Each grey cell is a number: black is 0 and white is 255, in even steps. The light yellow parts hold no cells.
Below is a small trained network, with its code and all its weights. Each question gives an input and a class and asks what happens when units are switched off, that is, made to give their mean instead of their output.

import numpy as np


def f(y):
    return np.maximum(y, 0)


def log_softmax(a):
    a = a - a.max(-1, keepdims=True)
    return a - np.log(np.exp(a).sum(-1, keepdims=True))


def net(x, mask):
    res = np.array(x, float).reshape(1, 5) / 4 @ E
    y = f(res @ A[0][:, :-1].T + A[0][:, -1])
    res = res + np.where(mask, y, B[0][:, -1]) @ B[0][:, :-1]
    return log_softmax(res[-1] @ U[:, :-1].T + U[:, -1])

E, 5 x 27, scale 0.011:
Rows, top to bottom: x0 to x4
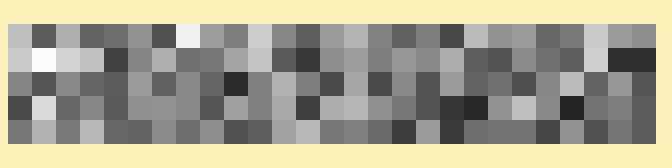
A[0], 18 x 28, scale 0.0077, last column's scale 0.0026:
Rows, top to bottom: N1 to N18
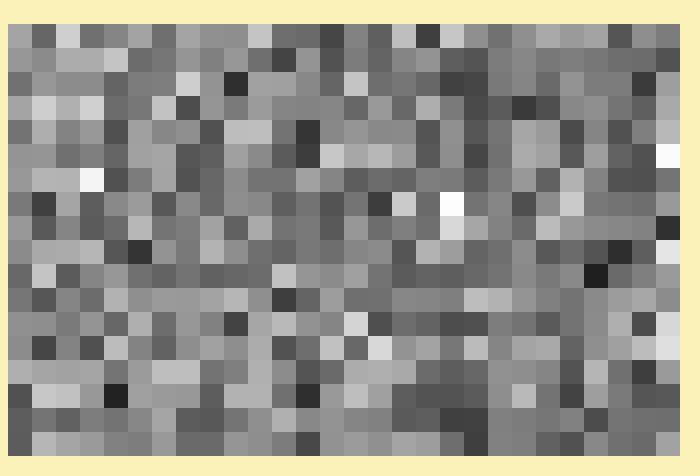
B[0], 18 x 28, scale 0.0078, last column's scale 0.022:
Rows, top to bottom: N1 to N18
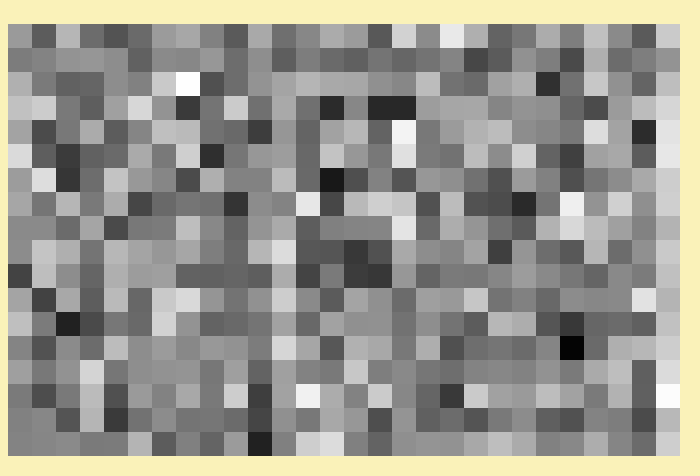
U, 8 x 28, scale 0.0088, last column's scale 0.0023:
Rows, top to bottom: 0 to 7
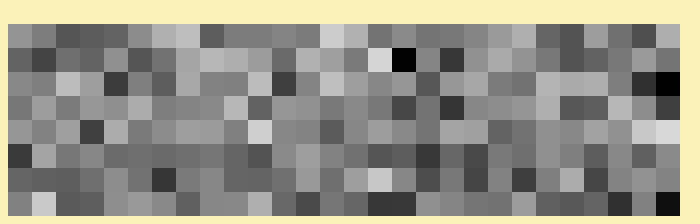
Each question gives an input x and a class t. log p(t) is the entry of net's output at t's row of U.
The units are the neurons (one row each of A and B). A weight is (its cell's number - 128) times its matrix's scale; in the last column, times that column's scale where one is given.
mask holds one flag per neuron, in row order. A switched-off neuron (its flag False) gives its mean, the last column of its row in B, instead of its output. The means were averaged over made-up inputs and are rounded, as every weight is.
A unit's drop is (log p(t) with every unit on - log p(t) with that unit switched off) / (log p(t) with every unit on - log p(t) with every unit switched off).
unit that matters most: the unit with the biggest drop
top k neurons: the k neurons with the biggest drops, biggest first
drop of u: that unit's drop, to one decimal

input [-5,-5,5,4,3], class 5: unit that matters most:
N6
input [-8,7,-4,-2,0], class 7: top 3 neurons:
N4, N7, N10
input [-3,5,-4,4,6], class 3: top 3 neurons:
N4, N7, N16
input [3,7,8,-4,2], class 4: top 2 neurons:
N8, N6
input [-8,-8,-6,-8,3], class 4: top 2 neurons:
N16, N12
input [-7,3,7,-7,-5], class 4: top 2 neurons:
N8, N16
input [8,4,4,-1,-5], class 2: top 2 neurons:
N1, N9
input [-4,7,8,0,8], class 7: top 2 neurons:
N7, N4
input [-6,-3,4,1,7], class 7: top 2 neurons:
N16, N8
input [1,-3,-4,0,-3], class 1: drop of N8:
0.1
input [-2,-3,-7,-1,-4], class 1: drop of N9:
0.1
